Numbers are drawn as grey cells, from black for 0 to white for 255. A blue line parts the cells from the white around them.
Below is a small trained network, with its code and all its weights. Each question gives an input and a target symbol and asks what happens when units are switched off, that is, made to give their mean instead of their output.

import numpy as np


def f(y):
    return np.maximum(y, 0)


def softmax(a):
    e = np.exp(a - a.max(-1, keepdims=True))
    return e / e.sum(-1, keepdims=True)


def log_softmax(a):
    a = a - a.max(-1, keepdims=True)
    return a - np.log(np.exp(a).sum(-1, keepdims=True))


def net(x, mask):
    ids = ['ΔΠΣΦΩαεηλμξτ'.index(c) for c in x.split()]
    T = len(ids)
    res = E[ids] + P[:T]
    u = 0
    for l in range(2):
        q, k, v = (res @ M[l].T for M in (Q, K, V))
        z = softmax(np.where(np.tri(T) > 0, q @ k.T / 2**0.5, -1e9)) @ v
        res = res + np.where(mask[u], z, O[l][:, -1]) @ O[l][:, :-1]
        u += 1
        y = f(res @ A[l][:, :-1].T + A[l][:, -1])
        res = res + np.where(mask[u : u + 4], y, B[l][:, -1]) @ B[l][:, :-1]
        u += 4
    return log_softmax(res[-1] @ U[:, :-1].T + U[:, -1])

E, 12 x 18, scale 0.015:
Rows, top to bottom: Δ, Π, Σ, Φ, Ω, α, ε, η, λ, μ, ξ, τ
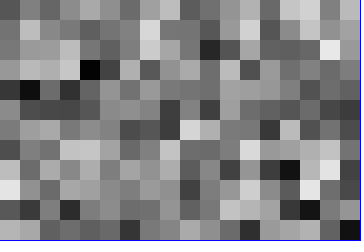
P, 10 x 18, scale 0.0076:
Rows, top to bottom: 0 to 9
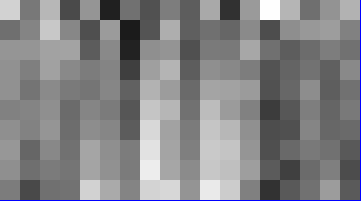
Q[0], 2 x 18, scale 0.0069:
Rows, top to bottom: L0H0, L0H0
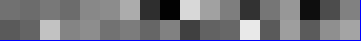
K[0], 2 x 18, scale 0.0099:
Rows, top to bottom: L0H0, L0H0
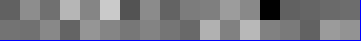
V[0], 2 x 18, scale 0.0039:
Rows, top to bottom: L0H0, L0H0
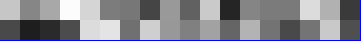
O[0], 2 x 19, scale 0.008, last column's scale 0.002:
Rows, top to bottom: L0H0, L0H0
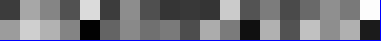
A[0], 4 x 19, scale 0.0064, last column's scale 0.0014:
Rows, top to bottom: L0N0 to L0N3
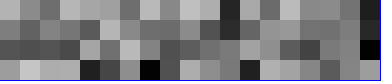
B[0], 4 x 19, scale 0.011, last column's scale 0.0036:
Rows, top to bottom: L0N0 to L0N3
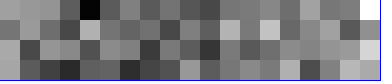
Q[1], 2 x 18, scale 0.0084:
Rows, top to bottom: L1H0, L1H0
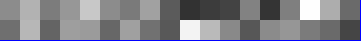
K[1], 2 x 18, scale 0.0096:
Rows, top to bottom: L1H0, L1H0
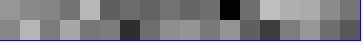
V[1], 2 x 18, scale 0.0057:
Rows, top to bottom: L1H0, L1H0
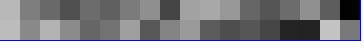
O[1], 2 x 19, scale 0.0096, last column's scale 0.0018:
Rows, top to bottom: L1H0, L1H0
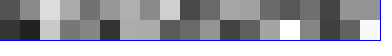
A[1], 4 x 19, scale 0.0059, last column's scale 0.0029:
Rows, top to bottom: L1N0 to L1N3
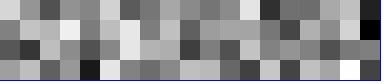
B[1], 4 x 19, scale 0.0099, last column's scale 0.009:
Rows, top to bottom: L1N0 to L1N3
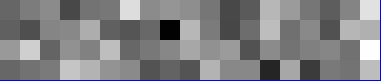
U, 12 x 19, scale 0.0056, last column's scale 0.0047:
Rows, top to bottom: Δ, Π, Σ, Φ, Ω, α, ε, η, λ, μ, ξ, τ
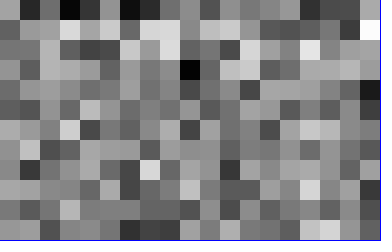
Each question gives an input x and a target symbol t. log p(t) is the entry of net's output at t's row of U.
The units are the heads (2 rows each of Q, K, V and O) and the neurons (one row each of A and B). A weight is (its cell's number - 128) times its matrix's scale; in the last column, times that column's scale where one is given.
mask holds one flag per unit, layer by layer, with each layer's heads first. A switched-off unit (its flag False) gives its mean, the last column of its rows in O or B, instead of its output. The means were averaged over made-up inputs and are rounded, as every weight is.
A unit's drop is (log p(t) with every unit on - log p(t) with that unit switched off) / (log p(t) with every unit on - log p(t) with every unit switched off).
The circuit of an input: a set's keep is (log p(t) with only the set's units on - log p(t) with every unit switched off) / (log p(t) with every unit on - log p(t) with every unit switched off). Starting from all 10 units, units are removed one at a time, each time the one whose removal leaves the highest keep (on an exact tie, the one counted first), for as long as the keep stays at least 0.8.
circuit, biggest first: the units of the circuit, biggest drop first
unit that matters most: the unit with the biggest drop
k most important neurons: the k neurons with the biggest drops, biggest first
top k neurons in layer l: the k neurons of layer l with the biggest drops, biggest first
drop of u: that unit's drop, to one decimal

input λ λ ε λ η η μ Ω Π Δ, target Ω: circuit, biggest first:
[L1H0; L0H0]
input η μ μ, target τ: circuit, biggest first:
[L1H0]
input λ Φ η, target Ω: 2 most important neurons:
[L1N2; L0N2]
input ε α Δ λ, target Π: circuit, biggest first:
[L1N2; L1H0]
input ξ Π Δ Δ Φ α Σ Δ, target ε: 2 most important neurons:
[L0N0; L1N3]
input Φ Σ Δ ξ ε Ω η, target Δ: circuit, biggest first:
[L0H0; L0N0]
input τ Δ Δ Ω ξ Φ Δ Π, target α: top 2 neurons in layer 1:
[L1N1; L1N0]
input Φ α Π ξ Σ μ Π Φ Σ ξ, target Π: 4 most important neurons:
[L1N1; L1N0; L0N3; L0N0]
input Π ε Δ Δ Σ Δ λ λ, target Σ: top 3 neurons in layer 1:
[L1N0; L1N2; L1N3]
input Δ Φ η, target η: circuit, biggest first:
[L1H0; L1N0]
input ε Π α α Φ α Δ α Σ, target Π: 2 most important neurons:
[L1N2; L1N0]
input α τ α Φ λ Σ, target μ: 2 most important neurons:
[L1N1; L1N2]
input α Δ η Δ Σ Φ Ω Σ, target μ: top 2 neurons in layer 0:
[L0N0; L0N1]
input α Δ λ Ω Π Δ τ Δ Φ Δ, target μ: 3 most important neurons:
[L1N1; L1N2; L0N0]
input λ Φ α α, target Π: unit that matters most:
L0H0
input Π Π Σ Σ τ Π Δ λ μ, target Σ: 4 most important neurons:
[L1N0; L1N2; L0N0; L1N3]
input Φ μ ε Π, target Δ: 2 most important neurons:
[L0N0; L0N2]
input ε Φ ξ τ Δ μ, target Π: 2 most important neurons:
[L1N2; L1N0]
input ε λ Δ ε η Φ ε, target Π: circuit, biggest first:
[L1H0; L0N2]
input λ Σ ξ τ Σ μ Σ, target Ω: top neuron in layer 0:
[L0N2]
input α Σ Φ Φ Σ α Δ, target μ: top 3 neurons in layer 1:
[L1N2; L1N1; L1N3]
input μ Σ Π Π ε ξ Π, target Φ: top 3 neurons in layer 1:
[L1N2; L1N0; L1N1]
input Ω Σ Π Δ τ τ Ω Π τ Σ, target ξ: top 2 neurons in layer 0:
[L0N0; L0N1]
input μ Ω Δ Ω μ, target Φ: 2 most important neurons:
[L0N2; L1N2]
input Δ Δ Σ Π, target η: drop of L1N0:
0.7
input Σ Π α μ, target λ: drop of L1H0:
0.8
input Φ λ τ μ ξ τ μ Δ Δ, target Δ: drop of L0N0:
0.4
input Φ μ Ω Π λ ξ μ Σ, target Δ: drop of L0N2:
0.3
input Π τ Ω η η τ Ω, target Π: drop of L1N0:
0.2
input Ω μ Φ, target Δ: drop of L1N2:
0.0
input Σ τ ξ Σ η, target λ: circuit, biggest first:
[L1H0]
